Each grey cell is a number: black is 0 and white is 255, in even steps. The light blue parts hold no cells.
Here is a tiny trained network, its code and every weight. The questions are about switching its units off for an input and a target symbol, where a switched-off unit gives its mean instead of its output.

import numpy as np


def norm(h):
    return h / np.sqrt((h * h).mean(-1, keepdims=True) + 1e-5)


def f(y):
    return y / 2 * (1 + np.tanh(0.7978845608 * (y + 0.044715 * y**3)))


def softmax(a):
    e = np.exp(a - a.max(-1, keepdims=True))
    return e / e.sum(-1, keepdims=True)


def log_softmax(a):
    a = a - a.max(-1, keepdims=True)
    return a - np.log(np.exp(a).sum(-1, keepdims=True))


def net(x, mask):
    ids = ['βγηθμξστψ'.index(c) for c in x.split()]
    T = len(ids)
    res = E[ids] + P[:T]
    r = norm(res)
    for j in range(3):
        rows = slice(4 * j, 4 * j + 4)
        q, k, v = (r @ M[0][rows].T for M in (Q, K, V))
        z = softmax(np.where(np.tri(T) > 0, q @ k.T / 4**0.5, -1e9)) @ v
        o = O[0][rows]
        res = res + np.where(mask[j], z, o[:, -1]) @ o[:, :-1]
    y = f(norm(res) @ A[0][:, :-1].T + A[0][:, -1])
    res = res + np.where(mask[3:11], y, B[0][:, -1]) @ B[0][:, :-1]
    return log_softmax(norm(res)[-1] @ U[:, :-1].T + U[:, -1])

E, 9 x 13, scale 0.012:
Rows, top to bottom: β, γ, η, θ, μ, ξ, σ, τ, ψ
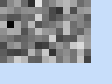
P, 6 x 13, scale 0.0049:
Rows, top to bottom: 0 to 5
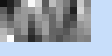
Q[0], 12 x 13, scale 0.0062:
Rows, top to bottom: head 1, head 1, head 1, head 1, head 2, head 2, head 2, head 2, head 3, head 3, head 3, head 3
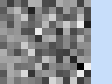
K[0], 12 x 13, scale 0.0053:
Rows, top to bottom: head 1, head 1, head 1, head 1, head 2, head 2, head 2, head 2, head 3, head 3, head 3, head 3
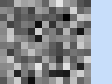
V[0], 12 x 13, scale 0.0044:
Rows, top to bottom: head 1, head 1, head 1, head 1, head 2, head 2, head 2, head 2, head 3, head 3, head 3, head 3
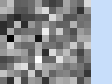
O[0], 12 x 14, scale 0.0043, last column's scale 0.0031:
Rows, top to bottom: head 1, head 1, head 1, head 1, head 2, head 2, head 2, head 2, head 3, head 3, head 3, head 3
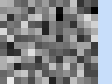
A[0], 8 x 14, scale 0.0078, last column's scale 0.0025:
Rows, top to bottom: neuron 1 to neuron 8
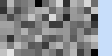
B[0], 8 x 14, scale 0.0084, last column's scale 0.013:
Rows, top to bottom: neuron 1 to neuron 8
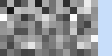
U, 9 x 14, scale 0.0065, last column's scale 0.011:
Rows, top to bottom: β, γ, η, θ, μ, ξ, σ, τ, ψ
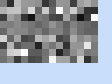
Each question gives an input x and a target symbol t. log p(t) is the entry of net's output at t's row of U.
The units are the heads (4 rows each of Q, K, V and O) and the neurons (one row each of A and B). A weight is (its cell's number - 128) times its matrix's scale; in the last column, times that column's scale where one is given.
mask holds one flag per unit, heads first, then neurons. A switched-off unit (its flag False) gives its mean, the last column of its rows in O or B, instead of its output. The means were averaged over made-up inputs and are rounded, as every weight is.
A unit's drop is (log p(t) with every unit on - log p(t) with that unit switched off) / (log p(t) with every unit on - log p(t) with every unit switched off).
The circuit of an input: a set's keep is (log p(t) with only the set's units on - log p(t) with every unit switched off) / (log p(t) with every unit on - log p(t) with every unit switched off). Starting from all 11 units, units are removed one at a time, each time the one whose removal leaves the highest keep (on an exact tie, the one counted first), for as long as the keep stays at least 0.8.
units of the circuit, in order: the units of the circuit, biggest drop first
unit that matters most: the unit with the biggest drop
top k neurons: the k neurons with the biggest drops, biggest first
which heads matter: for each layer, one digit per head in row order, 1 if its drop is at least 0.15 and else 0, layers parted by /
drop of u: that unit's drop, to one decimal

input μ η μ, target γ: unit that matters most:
head 2
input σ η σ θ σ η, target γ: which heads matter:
011
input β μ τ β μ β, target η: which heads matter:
101
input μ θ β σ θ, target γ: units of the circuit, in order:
(head 2; head 3; neuron 4)
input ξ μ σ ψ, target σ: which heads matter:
100
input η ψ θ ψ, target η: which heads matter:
001
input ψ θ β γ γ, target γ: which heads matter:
101
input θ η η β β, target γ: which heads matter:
111
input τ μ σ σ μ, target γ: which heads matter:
110
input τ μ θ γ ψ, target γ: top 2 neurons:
(neuron 5; neuron 7)
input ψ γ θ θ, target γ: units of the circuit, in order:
(head 2; neuron 4)
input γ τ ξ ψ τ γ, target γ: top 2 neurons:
(neuron 4; neuron 1)
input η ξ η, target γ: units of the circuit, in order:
(head 3; neuron 4)
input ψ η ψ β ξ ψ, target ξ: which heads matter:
001
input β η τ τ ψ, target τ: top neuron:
(neuron 6)
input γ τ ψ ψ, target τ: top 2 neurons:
(neuron 1; neuron 6)
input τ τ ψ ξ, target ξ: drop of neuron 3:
0.2
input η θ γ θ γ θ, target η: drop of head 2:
1.2
